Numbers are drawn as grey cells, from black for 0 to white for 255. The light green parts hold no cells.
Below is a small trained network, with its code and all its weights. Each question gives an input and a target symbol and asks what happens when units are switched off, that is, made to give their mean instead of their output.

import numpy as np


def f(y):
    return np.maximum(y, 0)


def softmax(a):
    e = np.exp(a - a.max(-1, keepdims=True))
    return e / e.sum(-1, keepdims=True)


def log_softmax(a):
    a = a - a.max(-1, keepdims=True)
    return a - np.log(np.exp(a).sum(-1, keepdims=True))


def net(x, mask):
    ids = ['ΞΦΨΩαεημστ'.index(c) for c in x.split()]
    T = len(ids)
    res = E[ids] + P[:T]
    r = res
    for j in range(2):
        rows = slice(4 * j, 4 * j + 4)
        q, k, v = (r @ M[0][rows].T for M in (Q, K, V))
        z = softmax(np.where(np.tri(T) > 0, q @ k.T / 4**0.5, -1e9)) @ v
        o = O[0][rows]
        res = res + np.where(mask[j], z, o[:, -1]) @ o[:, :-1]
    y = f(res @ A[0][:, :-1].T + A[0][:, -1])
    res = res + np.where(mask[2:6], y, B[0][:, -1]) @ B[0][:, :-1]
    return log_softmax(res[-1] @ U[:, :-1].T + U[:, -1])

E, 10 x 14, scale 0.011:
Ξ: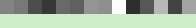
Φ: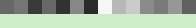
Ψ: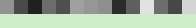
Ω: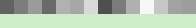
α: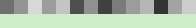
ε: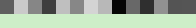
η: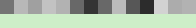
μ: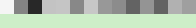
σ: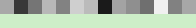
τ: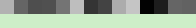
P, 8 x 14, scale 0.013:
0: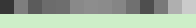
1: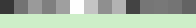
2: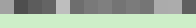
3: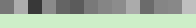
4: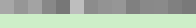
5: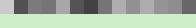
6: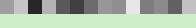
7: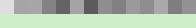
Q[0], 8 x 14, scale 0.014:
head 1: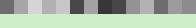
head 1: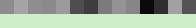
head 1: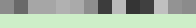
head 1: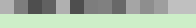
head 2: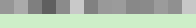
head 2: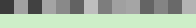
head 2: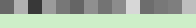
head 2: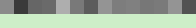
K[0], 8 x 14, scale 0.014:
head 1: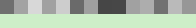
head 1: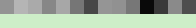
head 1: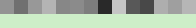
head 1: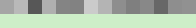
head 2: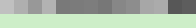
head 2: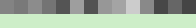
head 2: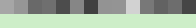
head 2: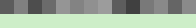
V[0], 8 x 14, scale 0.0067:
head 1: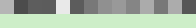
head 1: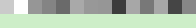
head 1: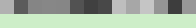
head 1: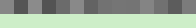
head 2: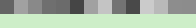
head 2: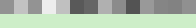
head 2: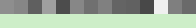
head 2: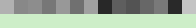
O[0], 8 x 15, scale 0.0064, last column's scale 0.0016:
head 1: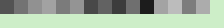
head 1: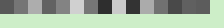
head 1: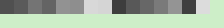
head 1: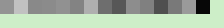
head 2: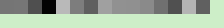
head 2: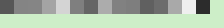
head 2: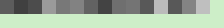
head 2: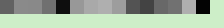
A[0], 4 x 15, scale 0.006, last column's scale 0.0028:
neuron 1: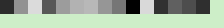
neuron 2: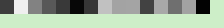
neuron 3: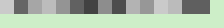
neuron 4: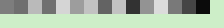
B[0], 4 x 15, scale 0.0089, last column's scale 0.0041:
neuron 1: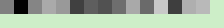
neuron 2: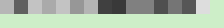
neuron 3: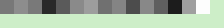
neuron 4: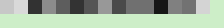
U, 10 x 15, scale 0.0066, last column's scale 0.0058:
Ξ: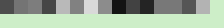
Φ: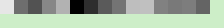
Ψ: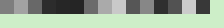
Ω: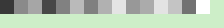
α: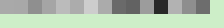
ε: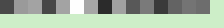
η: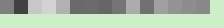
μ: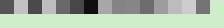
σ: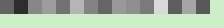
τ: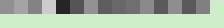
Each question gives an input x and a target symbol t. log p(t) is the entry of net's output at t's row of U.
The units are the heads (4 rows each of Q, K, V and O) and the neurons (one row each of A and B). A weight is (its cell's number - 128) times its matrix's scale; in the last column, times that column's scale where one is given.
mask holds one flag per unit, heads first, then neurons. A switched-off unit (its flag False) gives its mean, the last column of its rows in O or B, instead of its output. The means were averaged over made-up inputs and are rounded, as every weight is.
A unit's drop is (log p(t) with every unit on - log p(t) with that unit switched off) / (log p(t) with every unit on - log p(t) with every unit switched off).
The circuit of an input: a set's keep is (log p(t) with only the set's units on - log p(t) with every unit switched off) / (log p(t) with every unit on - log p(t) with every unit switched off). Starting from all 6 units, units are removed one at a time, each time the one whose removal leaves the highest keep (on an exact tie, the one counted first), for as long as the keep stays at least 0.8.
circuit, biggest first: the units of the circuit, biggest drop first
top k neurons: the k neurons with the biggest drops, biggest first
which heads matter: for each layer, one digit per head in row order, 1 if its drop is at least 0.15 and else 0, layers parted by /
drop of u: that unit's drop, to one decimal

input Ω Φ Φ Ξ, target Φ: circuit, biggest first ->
[head 2]
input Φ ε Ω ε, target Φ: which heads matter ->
11
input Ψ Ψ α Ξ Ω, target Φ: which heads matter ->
10
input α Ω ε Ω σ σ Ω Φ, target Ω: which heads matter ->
10
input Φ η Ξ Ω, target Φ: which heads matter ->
01
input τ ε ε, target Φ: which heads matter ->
10
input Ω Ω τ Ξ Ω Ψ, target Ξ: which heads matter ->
10
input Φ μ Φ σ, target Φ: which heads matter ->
11
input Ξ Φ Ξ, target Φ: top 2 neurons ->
[neuron 3; neuron 2]
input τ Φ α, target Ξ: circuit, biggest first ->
[head 1; neuron 3]
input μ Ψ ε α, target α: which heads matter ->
01
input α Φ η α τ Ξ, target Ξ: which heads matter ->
10
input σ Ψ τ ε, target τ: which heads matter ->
11
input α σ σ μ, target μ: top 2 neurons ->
[neuron 2; neuron 3]
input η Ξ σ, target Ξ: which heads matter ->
10
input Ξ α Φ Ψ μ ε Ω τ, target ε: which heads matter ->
10
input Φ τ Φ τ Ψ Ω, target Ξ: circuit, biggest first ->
[head 1]
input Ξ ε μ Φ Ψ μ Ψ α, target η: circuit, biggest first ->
[head 1; neuron 1; head 2]
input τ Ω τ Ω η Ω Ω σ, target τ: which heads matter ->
11
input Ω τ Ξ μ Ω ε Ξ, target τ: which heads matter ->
01
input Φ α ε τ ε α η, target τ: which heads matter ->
01
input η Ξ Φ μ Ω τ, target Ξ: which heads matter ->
10
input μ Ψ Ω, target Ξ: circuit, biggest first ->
[head 1; neuron 3]
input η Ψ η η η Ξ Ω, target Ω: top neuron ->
[neuron 2]
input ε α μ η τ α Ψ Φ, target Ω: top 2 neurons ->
[neuron 4; neuron 3]
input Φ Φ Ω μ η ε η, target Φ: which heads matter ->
01
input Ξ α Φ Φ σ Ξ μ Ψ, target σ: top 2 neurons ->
[neuron 1; neuron 4]
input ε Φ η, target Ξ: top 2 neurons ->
[neuron 3; neuron 2]
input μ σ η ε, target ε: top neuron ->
[neuron 2]
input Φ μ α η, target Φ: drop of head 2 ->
0.8
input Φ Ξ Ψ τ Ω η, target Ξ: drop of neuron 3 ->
0.1
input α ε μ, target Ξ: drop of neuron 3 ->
0.4
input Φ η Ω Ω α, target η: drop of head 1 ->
0.2
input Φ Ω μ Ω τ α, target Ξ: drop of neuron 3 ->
0.1
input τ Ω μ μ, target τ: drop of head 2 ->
1.1
